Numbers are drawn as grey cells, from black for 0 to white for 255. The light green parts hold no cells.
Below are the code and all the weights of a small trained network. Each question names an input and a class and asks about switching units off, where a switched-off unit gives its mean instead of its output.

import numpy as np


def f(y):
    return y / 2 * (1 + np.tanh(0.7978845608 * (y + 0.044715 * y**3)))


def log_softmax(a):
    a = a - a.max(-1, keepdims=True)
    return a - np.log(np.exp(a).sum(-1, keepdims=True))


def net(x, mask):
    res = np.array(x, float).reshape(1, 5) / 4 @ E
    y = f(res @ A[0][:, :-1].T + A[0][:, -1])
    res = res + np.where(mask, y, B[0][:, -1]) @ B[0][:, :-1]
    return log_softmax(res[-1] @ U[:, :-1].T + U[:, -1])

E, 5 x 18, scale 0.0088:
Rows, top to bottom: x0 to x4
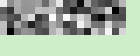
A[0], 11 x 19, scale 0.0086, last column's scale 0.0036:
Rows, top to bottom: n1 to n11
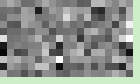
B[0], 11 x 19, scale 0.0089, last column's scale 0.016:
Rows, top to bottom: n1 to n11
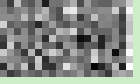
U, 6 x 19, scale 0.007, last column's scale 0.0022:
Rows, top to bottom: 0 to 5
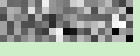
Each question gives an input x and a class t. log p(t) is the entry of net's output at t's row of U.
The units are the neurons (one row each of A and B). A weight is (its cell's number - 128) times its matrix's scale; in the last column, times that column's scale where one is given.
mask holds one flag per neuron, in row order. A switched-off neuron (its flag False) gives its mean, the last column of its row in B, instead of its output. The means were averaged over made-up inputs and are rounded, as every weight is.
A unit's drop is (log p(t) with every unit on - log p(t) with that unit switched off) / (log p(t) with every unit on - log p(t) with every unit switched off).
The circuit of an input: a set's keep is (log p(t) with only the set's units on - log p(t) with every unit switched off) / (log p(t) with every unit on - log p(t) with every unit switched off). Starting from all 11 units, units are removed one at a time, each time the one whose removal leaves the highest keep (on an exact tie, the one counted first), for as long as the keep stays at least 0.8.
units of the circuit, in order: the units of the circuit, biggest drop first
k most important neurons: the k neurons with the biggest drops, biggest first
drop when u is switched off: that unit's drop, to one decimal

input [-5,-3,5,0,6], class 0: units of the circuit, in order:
n10
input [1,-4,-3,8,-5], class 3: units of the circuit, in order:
n10, n7
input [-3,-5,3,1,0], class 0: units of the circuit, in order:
n10, n6
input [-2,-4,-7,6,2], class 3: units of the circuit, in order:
n10, n7
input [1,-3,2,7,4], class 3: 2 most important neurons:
n10, n8
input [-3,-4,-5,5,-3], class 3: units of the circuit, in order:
n10, n6
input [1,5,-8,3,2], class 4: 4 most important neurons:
n10, n2, n7, n3
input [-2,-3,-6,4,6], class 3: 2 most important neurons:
n10, n8
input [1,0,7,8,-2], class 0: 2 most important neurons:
n10, n6
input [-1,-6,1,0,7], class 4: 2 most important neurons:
n10, n7
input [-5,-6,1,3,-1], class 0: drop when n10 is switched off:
0.2
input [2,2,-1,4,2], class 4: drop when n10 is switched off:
0.2
